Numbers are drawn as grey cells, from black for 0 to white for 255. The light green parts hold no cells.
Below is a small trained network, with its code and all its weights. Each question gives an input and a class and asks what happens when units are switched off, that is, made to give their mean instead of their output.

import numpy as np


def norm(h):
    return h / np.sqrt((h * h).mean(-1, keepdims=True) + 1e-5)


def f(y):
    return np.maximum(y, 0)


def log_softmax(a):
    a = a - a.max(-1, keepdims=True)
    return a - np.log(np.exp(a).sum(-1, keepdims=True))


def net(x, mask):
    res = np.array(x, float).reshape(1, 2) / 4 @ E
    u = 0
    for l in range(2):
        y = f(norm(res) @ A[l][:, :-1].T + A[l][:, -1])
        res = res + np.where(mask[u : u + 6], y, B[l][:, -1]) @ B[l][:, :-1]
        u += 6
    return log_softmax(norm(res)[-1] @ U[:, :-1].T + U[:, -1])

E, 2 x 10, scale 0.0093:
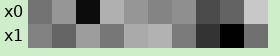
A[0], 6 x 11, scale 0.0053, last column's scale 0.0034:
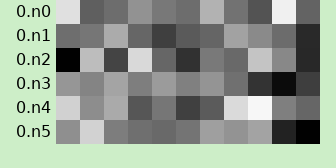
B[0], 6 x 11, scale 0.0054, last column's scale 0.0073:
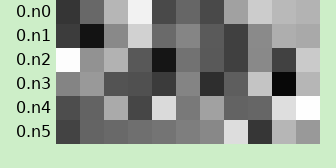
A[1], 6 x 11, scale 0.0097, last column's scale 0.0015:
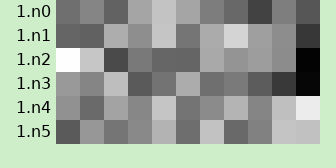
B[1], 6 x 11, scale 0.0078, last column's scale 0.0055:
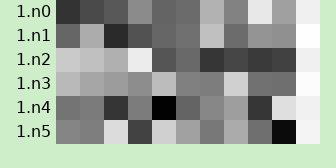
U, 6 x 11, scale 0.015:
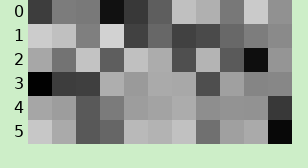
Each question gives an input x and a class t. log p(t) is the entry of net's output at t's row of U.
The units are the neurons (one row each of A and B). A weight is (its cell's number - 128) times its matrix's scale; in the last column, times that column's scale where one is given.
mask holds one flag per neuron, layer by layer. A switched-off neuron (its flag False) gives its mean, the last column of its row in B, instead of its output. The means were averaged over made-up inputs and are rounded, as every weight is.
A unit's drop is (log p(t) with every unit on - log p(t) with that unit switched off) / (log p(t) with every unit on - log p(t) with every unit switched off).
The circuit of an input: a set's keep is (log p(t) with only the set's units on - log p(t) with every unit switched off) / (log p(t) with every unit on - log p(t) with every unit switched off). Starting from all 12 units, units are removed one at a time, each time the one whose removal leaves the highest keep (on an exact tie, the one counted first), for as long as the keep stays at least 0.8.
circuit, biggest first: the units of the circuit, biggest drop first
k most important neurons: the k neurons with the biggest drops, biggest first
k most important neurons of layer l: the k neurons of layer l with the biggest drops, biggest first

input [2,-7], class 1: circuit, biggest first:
[1.n2]
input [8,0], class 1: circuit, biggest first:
[0.n4 0.n2]
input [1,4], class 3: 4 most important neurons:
[0.n2 1.n0 1.n5 1.n2]
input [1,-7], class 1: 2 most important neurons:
[0.n2 1.n2]
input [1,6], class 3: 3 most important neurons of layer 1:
[1.n0 1.n5 1.n2]
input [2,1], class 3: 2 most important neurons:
[0.n4 0.n2]
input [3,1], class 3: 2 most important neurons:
[1.n2 0.n4]
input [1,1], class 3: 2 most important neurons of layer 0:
[0.n2 0.n4]
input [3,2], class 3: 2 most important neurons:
[1.n0 0.n4]
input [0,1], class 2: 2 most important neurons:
[1.n4 1.n2]
